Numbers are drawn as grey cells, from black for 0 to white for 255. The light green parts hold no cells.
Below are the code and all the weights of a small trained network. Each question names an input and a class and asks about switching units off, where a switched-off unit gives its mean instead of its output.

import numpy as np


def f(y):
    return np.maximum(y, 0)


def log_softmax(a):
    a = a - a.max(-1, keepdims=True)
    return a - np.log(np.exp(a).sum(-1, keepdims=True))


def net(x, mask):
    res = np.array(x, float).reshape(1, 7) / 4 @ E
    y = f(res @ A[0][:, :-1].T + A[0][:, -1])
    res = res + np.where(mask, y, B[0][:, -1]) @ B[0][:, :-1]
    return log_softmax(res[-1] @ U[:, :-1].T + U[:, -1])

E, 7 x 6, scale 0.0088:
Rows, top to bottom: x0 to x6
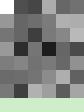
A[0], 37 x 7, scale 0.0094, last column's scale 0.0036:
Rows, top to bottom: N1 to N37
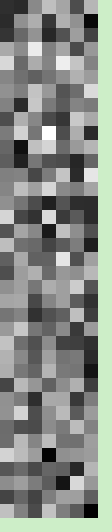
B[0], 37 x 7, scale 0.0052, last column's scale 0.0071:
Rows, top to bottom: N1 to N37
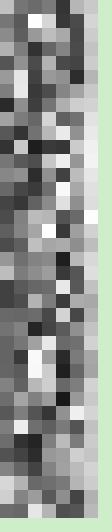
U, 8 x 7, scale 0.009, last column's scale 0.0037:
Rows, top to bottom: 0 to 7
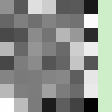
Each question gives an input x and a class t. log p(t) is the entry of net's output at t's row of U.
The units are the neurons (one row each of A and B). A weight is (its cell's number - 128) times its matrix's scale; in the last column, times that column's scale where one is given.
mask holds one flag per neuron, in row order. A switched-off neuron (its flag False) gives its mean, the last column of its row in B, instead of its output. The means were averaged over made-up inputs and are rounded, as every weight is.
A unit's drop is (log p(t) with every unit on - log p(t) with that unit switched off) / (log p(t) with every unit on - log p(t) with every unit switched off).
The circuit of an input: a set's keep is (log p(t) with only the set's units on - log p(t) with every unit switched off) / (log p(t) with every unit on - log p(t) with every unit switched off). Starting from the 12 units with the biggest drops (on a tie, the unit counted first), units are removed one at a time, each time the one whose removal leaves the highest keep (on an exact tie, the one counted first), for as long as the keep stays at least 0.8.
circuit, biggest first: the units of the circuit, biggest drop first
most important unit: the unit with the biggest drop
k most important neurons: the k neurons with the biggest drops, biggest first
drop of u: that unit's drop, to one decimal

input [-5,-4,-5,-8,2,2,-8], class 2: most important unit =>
N14
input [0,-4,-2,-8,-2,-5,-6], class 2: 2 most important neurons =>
(N10; N14)
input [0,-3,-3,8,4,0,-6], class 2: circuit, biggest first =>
(N15; N12)
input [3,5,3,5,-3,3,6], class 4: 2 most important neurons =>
(N11; N8)
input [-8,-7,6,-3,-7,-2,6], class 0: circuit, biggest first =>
(N2; N28)
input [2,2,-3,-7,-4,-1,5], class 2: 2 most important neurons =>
(N10; N14)
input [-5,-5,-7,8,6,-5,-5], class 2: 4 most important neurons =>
(N15; N33; N12; N34)
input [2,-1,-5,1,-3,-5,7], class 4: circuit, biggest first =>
(N11; N8)
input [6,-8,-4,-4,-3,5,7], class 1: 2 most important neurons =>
(N11; N7)
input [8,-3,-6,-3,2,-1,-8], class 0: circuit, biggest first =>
(N37; N26)
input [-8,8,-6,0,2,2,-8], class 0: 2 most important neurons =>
(N2; N17)
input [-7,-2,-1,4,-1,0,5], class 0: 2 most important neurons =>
(N2; N3)
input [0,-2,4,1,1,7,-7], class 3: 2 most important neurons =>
(N19; N11)
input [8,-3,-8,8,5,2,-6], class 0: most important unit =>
N25
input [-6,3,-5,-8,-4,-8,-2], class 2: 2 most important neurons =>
(N14; N10)
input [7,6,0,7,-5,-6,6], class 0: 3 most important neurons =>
(N16; N25; N27)
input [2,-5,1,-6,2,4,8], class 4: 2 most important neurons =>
(N11; N12)
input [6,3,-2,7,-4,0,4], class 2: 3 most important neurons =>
(N8; N12; N15)
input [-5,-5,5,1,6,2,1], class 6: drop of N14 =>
-0.1
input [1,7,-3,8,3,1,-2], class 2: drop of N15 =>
0.3
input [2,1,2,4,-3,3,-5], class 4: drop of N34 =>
0.0
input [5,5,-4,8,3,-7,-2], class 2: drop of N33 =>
0.2
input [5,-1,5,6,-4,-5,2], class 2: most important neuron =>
(N15)
